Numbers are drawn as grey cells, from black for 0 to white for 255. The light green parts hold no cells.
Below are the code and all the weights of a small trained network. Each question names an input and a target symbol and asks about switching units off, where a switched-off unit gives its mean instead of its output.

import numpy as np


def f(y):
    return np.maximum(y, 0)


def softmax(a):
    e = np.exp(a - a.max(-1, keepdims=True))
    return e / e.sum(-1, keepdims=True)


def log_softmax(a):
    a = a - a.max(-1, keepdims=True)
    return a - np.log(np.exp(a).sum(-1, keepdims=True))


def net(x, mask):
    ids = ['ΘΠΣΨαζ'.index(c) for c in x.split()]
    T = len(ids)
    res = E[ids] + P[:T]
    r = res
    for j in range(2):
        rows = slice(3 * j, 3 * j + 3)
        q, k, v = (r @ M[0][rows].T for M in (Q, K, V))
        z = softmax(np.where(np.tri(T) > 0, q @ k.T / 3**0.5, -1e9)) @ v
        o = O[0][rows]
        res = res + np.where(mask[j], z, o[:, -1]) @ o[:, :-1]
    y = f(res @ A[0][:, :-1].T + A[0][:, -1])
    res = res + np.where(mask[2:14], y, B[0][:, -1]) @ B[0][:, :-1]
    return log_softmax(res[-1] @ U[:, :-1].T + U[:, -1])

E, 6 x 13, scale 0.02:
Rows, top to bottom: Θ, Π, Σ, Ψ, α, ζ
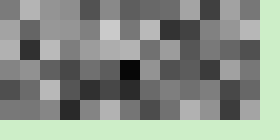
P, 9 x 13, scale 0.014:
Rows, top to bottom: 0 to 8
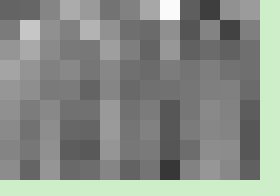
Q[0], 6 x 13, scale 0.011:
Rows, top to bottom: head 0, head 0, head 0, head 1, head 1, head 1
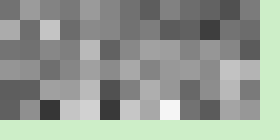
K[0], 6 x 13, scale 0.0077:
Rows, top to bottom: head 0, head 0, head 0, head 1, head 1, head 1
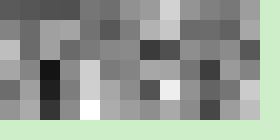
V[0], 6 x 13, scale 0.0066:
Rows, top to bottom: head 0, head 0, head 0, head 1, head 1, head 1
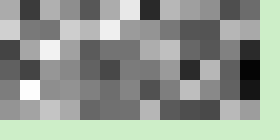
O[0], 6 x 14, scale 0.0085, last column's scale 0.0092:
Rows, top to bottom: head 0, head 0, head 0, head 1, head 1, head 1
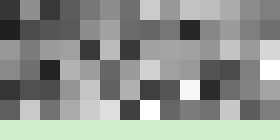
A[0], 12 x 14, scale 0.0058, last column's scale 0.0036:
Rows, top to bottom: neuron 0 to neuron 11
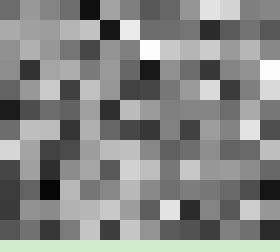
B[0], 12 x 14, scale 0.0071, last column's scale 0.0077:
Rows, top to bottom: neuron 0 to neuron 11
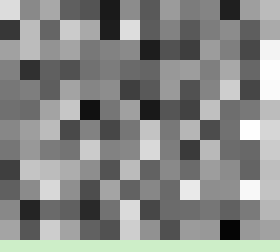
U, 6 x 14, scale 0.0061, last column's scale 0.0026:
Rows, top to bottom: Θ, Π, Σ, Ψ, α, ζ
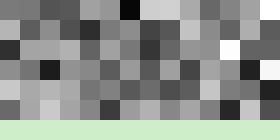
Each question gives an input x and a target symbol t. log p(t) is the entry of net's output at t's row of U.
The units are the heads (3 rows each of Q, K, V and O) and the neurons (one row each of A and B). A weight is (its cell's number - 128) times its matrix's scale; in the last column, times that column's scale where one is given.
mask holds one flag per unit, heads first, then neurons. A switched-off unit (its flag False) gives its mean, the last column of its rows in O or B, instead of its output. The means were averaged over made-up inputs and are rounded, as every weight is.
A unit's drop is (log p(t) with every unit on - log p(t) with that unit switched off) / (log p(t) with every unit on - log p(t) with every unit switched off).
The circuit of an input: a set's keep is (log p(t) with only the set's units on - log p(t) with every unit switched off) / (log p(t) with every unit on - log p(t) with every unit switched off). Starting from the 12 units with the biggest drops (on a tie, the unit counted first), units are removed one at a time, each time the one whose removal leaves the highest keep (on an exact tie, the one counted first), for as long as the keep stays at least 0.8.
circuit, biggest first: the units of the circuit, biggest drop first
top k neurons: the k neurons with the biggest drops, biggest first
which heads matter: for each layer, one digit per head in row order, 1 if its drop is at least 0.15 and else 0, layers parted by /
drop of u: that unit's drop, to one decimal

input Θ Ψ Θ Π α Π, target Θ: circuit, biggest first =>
head 0; head 1; neuron 2; neuron 5
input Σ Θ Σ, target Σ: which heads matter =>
10
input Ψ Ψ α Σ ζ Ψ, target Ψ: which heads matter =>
11
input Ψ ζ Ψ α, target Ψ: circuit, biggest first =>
head 0; neuron 1; neuron 3; head 1
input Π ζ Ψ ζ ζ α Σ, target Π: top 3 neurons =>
neuron 9; neuron 11; neuron 10
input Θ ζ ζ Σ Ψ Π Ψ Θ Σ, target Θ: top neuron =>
neuron 2
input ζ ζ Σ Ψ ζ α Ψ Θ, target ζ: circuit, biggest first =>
head 1; head 0; neuron 4; neuron 3
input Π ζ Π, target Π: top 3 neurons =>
neuron 10; neuron 6; neuron 0
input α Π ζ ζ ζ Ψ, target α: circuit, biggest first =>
head 0; neuron 2
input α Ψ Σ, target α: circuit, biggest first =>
head 0; neuron 2
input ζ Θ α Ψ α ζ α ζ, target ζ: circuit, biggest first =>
head 1; head 0; neuron 8
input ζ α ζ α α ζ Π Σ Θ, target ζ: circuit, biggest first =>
head 1; head 0
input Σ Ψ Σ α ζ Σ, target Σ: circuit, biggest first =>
head 0; neuron 9; head 1; neuron 8
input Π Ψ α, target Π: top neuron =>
neuron 9
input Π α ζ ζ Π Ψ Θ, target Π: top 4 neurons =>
neuron 11; neuron 4; neuron 9; neuron 3
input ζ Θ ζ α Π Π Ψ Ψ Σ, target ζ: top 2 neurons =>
neuron 4; neuron 9
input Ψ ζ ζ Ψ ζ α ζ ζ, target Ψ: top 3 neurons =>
neuron 1; neuron 6; neuron 9
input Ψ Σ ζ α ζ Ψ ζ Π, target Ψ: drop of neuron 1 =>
0.3
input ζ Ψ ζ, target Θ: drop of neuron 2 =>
0.3
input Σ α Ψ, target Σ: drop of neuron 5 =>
0.2
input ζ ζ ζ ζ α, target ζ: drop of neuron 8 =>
0.1
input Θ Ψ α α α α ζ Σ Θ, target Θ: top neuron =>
neuron 5
